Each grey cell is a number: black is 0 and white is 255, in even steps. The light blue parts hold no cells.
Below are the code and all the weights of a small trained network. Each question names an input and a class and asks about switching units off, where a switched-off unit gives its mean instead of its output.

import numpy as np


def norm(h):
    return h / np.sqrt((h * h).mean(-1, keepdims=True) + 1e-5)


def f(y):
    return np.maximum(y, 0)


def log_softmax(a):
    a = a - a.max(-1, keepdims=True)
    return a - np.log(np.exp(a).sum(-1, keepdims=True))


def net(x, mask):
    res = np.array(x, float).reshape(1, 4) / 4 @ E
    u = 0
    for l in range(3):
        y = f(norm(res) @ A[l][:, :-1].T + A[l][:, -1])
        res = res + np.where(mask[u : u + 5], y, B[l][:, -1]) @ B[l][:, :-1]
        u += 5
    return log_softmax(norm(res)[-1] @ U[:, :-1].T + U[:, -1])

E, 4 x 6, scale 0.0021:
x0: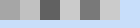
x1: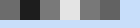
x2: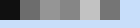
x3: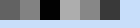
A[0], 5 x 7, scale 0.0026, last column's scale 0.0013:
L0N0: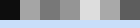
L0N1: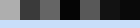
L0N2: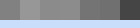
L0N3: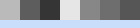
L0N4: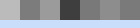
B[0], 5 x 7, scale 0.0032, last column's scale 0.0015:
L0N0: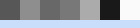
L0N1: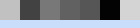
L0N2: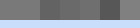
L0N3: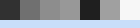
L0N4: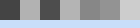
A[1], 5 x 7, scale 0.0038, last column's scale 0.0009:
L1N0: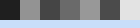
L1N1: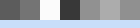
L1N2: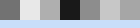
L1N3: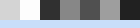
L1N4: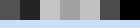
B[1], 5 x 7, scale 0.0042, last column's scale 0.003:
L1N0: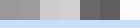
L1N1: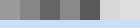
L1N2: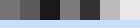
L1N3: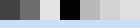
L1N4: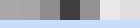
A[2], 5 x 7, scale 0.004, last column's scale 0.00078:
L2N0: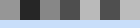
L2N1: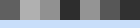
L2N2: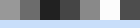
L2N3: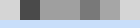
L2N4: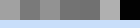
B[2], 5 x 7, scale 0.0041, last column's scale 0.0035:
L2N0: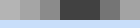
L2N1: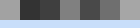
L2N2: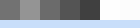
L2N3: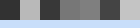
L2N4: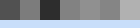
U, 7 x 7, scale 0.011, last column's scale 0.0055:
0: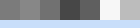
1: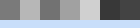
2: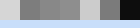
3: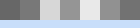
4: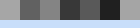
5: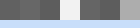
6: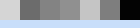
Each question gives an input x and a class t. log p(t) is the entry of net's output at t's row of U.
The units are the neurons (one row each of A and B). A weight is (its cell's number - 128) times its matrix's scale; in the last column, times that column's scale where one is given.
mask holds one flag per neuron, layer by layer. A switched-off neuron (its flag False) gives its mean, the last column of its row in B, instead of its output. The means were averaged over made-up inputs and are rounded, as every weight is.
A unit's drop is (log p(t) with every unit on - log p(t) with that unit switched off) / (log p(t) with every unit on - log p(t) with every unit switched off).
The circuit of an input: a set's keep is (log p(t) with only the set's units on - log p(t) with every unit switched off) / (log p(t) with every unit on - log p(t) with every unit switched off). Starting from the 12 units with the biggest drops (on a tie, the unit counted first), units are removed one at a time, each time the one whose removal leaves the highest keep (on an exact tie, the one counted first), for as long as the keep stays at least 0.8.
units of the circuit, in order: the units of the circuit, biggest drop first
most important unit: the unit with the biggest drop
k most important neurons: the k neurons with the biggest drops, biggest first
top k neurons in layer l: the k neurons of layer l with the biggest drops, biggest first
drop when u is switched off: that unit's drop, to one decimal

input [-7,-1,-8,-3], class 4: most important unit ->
L0N1
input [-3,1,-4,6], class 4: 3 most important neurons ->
(L0N1; L1N1; L1N2)
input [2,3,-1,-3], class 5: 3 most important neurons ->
(L1N3; L1N4; L1N2)
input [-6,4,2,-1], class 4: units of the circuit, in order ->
(L2N2; L2N0)
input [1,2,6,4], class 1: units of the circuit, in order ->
(L1N2; L2N2)
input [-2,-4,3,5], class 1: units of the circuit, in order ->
(L1N0; L2N2)
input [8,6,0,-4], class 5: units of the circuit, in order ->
(L1N4; L2N2; L1N1)
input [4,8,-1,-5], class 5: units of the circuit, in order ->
(L1N3; L2N2)
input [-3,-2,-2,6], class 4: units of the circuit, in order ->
(L0N1; L1N2)
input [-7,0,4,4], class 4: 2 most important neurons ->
(L2N0; L1N4)
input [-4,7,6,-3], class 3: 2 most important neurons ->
(L1N2; L2N2)
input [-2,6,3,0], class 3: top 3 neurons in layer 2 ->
(L2N2; L2N1; L2N4)
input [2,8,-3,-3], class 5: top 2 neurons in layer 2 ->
(L2N2; L2N3)
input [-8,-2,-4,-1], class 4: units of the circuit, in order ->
(L0N1)
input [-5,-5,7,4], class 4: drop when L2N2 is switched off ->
-0.1
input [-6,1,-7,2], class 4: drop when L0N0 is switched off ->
0.0
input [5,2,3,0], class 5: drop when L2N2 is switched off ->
0.1
